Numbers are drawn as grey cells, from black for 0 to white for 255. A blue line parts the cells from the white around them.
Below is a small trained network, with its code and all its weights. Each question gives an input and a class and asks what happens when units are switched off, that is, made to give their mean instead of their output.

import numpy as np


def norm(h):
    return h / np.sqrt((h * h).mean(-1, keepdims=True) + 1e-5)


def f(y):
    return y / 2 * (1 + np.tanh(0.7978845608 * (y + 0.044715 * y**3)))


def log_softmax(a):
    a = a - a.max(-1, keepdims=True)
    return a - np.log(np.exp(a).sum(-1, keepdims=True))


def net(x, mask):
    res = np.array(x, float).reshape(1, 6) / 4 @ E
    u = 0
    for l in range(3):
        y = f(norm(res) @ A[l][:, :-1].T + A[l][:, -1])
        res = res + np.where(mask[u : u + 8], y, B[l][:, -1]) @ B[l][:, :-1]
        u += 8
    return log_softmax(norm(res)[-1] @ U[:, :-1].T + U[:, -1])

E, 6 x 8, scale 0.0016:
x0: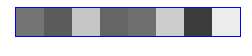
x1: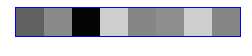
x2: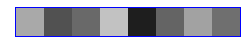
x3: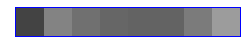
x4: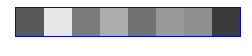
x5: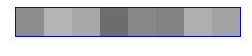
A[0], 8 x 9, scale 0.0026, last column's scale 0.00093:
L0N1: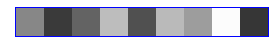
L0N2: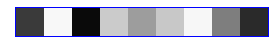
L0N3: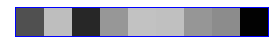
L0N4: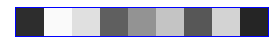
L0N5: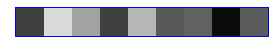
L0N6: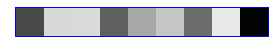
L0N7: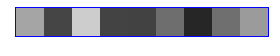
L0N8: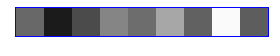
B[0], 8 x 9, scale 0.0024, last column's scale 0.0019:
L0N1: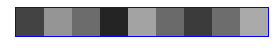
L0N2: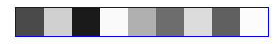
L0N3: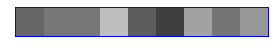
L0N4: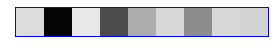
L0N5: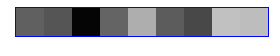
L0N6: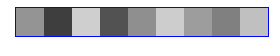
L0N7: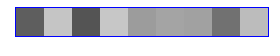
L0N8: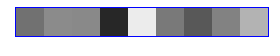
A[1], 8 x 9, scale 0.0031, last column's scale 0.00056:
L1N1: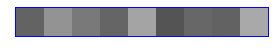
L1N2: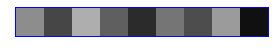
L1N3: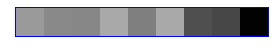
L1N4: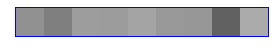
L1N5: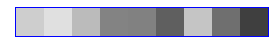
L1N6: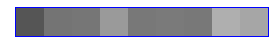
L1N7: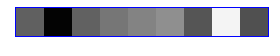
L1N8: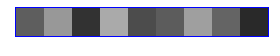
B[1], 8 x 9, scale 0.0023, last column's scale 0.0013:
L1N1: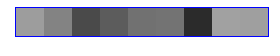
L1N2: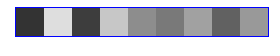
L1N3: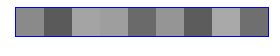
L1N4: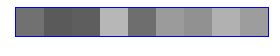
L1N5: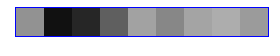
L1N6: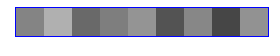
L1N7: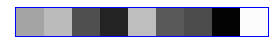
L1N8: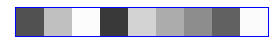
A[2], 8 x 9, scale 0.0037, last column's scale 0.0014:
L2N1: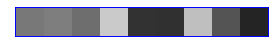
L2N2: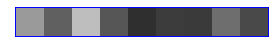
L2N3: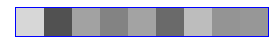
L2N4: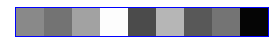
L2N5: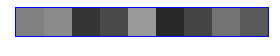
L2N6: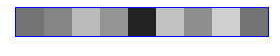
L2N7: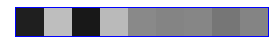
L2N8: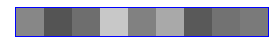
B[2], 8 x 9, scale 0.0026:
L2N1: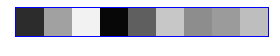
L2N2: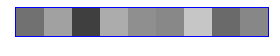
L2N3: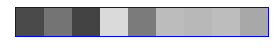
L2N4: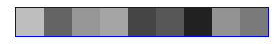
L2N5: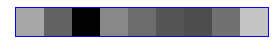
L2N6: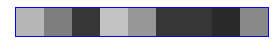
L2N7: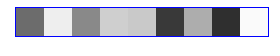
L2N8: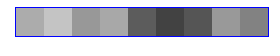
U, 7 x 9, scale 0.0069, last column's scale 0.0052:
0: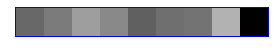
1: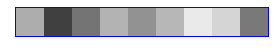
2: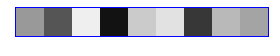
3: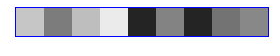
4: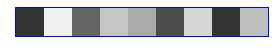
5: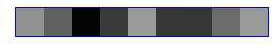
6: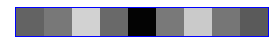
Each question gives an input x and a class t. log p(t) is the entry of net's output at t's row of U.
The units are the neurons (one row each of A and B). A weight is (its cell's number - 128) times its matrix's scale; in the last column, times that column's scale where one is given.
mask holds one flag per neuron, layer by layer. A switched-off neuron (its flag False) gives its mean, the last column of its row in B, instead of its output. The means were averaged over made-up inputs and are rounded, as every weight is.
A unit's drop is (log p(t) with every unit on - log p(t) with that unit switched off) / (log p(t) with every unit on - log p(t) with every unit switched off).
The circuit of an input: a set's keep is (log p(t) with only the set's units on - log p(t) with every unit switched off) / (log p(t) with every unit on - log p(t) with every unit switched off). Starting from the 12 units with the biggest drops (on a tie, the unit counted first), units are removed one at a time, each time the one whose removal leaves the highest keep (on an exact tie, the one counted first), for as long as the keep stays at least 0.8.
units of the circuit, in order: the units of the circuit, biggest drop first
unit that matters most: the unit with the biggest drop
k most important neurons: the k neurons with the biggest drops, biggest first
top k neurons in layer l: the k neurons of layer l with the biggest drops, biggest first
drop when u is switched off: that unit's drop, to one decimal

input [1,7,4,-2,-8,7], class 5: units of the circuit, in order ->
[L0N1; L1N7]
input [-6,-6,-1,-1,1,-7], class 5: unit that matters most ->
L0N2
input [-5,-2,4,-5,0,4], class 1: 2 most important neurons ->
[L1N5; L2N3]
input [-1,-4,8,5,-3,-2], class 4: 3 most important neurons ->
[L1N2; L2N2; L0N7]
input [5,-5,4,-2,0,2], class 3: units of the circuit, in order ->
[L1N8; L2N1]
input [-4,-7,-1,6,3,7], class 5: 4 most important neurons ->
[L0N5; L1N8; L2N1; L2N2]
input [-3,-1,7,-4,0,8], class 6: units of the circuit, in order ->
[L2N1; L2N7]
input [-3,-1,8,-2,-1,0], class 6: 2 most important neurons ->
[L2N1; L0N4]
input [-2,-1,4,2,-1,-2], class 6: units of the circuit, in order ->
[L0N5; L2N1]
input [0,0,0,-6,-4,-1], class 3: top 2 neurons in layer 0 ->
[L0N5; L0N4]
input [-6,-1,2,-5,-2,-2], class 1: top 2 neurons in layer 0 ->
[L0N2; L0N3]
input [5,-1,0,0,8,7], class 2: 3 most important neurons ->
[L0N4; L0N6; L2N7]
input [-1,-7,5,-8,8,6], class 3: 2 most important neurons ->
[L2N4; L2N6]
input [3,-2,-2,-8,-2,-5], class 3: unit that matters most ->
L1N8
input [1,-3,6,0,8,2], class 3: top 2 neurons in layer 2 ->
[L2N4; L2N6]
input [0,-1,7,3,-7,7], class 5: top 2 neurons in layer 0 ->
[L0N1; L0N8]
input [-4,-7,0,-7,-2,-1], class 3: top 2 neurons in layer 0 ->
[L0N8; L0N7]
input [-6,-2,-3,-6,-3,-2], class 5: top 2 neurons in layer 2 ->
[L2N7; L2N5]
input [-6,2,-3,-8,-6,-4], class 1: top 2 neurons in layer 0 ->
[L0N1; L0N5]
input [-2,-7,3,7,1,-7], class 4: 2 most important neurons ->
[L0N7; L2N2]
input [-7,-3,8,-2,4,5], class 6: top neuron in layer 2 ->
[L2N1]
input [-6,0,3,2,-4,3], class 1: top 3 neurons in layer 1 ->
[L1N5; L1N7; L1N2]
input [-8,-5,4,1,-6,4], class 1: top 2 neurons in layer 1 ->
[L1N5; L1N7]
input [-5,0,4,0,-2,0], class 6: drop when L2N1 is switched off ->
0.3
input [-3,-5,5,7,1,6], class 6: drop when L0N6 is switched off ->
-0.1
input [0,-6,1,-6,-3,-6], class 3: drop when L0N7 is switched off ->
0.1
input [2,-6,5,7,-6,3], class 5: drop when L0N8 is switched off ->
0.0
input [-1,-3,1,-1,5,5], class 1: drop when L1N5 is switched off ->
0.2
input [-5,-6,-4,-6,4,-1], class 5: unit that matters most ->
L0N5
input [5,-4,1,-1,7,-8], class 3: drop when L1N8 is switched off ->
0.1
